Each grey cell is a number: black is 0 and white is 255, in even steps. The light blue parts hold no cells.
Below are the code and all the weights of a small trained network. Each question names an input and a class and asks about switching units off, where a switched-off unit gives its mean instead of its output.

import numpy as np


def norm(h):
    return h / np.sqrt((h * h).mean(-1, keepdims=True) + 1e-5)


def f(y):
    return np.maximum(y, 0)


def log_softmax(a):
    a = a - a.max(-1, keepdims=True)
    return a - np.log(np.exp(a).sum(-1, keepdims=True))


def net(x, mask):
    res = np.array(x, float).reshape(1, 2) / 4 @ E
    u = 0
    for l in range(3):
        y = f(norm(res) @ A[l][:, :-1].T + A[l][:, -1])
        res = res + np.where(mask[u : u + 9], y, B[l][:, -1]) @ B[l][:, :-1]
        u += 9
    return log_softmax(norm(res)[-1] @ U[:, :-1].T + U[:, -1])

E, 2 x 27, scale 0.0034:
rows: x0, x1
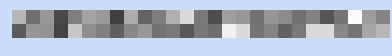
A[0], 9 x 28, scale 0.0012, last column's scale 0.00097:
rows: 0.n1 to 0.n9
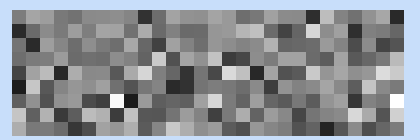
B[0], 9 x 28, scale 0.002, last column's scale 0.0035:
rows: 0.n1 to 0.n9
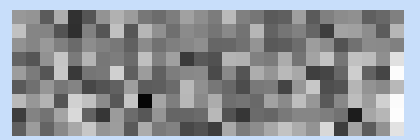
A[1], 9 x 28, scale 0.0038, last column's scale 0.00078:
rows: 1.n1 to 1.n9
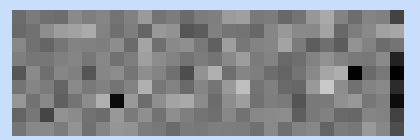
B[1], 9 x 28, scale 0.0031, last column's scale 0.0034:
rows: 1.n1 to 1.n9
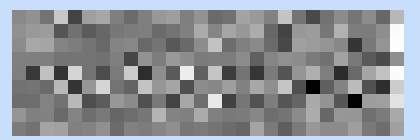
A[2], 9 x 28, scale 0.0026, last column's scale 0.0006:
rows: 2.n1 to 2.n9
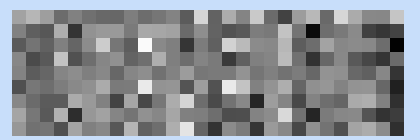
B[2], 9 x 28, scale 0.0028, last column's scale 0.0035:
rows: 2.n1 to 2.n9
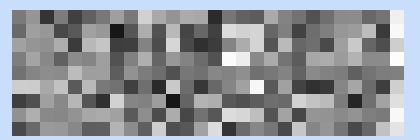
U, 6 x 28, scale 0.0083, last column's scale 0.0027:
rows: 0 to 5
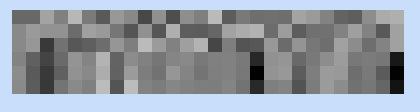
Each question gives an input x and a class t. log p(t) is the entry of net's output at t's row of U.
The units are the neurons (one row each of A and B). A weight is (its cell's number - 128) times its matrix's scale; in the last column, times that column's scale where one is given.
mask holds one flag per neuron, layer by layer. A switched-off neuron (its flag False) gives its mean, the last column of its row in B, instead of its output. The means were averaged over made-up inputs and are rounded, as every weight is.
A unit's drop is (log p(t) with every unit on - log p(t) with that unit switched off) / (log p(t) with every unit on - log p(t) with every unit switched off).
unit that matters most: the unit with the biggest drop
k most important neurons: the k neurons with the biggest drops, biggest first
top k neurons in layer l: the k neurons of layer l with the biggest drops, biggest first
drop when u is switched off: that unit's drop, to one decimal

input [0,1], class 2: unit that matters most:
1.n3
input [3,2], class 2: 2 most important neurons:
0.n8, 1.n5
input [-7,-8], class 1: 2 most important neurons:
0.n8, 1.n7
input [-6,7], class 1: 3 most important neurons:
1.n6, 0.n8, 1.n1
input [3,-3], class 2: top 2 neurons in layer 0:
0.n9, 0.n5
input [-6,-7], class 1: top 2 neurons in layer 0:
0.n8, 0.n4
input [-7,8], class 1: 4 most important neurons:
1.n6, 0.n8, 1.n1, 1.n7
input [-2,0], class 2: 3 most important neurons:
0.n7, 2.n1, 1.n5
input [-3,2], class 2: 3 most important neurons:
0.n7, 0.n8, 0.n6
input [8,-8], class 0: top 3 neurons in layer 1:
1.n6, 1.n7, 1.n1
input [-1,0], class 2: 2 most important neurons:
1.n5, 2.n1
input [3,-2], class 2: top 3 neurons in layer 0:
0.n8, 0.n9, 0.n7
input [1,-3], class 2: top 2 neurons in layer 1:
1.n2, 1.n6
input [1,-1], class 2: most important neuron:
2.n1
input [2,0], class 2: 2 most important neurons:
0.n8, 2.n1
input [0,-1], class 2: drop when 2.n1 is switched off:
0.1
